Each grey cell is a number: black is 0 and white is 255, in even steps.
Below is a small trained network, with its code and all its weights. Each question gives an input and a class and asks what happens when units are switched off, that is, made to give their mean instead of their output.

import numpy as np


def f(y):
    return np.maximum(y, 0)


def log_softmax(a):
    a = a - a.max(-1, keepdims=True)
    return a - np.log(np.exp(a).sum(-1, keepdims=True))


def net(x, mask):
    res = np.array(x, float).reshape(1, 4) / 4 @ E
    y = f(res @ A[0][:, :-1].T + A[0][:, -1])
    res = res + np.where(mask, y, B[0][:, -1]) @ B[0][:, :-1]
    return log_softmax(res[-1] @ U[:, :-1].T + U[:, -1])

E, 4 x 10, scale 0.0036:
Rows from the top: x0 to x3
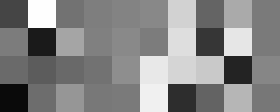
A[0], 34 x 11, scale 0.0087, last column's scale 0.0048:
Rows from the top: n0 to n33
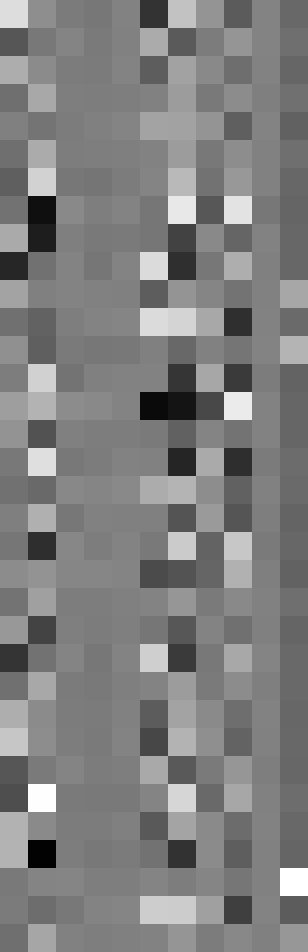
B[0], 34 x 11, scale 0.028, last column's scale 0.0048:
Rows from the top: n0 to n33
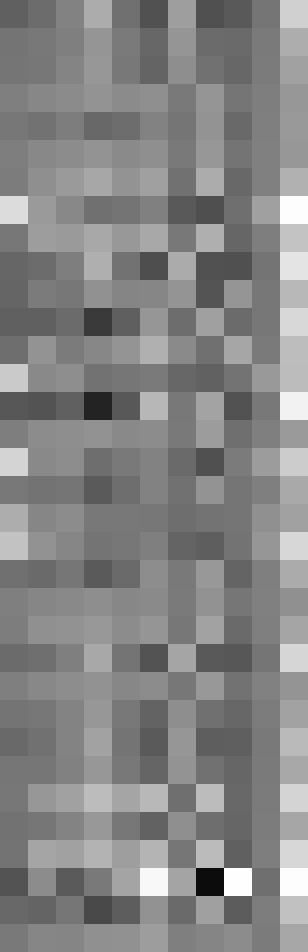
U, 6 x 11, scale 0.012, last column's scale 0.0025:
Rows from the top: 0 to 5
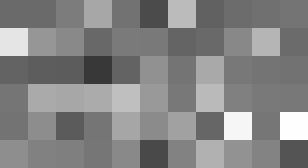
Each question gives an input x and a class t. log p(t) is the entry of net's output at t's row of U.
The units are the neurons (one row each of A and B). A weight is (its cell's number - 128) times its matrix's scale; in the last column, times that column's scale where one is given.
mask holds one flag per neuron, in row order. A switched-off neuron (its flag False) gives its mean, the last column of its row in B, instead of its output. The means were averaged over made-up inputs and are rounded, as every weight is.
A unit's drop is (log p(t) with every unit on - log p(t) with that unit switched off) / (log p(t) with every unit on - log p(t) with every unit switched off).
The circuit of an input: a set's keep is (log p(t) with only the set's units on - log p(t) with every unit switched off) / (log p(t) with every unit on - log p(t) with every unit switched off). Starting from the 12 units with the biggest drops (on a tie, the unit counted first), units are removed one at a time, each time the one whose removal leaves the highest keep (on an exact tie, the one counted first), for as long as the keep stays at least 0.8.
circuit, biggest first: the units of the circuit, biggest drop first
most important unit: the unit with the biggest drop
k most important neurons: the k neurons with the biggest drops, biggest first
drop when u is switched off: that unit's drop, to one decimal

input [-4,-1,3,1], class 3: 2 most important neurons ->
(n14; n30)
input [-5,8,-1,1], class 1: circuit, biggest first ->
(n7)
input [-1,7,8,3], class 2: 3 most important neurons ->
(n11; n32; n16)
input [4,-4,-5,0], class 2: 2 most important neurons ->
(n14; n7)
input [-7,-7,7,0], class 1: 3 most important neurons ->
(n16; n13; n14)
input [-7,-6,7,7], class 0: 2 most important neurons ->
(n9; n23)
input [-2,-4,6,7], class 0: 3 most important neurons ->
(n9; n23; n14)
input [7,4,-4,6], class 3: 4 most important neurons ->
(n28; n6; n0; n26)
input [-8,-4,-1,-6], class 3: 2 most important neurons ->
(n30; n8)
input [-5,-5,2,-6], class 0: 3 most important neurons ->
(n0; n7; n26)
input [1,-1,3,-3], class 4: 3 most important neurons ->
(n14; n9; n23)
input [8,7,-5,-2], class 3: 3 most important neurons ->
(n28; n6; n16)
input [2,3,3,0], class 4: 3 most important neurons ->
(n14; n16; n13)
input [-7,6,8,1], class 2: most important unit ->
n11
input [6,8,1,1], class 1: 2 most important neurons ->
(n7; n19)
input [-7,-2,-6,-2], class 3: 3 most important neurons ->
(n30; n8; n11)
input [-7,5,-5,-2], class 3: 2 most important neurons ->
(n30; n8)
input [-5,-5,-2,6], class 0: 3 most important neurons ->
(n9; n23; n7)
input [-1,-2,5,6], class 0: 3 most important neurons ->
(n9; n14; n23)
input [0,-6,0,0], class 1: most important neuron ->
(n16)
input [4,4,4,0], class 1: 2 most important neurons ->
(n14; n7)
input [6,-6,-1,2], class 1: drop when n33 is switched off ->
-0.1
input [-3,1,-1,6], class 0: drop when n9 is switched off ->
0.1
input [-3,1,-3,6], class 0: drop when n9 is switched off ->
0.1
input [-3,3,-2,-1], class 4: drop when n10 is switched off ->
0.0
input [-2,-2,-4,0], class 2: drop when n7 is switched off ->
0.2
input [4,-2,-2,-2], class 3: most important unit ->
n28
